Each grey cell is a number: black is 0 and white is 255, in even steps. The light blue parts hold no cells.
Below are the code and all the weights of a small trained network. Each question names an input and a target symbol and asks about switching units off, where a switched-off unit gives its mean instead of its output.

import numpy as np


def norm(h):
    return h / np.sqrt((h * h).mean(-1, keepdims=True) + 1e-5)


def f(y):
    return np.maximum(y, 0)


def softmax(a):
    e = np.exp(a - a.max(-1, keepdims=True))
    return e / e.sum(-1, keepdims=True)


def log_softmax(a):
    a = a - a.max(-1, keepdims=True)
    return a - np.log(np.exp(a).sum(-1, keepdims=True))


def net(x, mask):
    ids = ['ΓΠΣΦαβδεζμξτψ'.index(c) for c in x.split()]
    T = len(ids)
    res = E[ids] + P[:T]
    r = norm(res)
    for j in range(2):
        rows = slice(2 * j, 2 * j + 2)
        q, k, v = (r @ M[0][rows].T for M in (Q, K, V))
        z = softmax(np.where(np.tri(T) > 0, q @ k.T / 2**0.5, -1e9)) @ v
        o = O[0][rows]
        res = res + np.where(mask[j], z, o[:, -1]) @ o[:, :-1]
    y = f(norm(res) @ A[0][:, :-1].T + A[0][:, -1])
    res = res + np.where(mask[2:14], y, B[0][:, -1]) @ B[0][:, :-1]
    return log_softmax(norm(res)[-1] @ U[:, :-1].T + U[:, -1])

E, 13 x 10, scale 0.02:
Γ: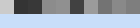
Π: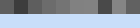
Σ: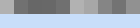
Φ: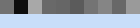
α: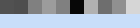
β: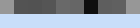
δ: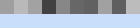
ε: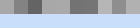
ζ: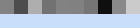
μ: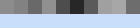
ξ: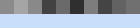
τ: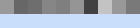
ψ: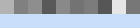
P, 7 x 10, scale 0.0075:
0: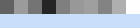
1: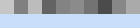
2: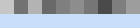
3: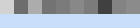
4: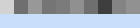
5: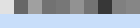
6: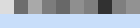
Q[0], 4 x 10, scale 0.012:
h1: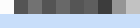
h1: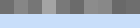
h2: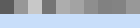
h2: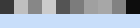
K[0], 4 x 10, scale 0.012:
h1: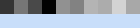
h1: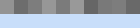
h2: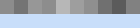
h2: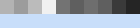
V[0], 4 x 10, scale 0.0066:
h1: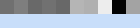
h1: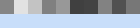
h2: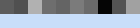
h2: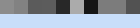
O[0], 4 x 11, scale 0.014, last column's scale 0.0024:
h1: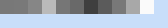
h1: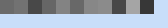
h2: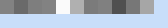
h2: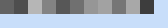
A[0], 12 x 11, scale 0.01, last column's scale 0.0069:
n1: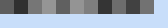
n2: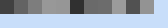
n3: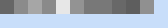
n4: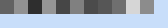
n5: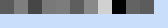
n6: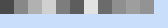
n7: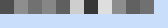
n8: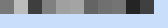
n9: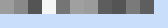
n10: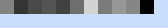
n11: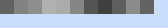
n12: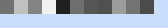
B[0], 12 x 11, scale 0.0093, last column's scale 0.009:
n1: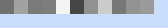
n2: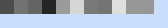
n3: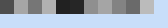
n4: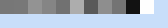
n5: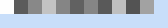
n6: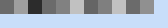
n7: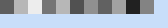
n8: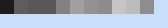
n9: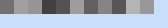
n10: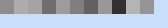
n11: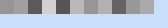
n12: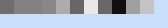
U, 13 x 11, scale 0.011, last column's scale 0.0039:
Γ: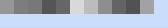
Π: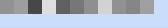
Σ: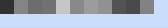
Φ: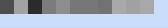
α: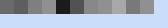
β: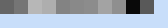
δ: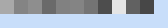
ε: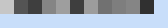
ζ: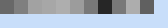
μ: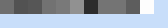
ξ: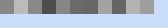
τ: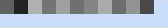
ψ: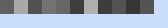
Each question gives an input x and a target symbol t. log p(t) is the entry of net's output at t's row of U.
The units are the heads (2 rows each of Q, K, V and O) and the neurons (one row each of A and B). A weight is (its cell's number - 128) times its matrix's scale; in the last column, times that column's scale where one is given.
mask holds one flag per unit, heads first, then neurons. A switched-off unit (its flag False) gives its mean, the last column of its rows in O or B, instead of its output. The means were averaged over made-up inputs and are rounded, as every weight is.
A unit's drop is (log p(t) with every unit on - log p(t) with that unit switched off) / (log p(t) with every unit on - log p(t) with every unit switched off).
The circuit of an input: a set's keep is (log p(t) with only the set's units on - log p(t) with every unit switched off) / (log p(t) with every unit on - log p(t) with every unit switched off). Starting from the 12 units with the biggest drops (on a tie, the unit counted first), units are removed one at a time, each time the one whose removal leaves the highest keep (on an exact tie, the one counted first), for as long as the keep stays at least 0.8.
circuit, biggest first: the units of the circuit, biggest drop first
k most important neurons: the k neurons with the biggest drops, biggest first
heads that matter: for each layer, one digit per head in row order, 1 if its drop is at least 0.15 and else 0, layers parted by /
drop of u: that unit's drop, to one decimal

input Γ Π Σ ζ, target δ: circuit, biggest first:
[h1]
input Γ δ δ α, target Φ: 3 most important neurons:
[n6; n4; n5]
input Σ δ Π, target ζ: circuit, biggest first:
[h1; n12]
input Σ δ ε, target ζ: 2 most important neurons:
[n12; n3]
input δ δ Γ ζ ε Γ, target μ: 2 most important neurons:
[n4; n12]
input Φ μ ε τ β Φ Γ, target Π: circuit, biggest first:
[h2; n3; n11; h1]
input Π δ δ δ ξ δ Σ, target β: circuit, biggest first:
[h1; h2; n3]
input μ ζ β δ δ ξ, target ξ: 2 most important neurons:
[n10; n4]
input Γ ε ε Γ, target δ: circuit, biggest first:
[h1; n12]
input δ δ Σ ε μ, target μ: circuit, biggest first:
[h1; n4]
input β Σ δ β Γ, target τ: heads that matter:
01
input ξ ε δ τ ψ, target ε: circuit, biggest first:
[h1; n4]
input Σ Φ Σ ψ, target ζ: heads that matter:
10
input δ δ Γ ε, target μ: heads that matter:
10
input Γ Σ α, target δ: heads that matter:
10
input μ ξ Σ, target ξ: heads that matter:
11
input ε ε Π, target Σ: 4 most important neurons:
[n1; n12; n2; n3]
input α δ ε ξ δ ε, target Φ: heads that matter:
01
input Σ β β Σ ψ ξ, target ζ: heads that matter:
10
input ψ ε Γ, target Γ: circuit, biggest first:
[h1]
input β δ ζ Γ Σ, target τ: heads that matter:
01
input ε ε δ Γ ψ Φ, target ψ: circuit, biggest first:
[h2; n12]
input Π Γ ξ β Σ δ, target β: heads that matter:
11
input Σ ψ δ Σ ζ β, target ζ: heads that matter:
10
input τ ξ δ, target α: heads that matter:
01
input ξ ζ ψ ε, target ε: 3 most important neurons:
[n5; n4; n11]
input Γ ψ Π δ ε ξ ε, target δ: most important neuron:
[n11]
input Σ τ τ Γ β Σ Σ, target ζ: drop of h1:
0.7
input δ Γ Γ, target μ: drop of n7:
0.0
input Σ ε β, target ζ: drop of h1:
1.4
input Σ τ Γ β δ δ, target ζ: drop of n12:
0.2
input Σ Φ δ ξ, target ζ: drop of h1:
0.7
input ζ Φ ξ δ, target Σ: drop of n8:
0.1
